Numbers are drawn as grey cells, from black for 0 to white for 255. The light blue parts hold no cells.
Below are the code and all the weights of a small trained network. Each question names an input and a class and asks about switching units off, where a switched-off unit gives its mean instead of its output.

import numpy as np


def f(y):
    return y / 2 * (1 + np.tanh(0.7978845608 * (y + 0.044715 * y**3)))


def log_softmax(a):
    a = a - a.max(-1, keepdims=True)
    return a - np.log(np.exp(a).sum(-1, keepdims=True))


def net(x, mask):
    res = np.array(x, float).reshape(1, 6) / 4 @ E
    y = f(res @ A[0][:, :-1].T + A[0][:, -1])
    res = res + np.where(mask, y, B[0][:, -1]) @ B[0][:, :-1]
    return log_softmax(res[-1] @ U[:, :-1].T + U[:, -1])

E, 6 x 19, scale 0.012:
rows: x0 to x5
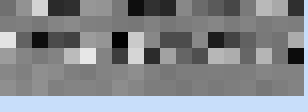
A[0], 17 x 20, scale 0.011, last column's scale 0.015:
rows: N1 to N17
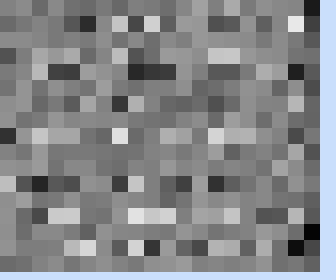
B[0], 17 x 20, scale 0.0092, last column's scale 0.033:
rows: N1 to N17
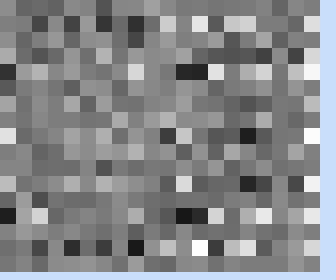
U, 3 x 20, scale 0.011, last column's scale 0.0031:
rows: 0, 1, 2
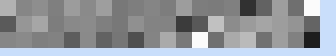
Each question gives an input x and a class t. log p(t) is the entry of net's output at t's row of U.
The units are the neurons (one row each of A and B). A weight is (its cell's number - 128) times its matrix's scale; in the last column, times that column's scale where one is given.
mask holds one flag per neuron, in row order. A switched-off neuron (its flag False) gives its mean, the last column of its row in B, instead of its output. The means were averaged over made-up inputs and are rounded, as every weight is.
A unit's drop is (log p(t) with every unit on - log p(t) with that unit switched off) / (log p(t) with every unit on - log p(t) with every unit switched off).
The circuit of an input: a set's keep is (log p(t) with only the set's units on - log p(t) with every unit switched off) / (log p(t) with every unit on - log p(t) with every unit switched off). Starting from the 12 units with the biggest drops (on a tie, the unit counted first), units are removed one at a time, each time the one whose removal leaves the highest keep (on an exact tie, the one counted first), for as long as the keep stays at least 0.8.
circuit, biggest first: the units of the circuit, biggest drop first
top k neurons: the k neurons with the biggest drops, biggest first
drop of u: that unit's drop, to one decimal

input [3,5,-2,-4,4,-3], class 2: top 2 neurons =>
(N14; N2)
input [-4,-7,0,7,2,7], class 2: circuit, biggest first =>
(N16)
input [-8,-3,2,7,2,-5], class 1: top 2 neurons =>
(N14; N2)
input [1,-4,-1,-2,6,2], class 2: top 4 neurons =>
(N14; N12; N5; N9)
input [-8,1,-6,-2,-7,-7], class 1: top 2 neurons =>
(N14; N12)
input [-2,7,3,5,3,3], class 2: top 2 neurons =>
(N16; N9)
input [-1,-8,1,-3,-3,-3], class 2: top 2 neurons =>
(N5; N9)
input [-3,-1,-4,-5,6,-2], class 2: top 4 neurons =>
(N2; N12; N5; N7)
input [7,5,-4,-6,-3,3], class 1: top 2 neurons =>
(N5; N16)
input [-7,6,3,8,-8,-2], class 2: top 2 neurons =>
(N16; N5)
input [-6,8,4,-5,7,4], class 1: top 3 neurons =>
(N14; N16; N9)
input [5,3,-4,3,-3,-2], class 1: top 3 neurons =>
(N5; N12; N7)
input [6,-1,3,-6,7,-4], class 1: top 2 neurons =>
(N5; N16)
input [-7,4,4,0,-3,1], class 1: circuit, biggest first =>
(N14)
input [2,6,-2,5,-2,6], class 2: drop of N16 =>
0.6
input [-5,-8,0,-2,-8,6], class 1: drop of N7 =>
0.0
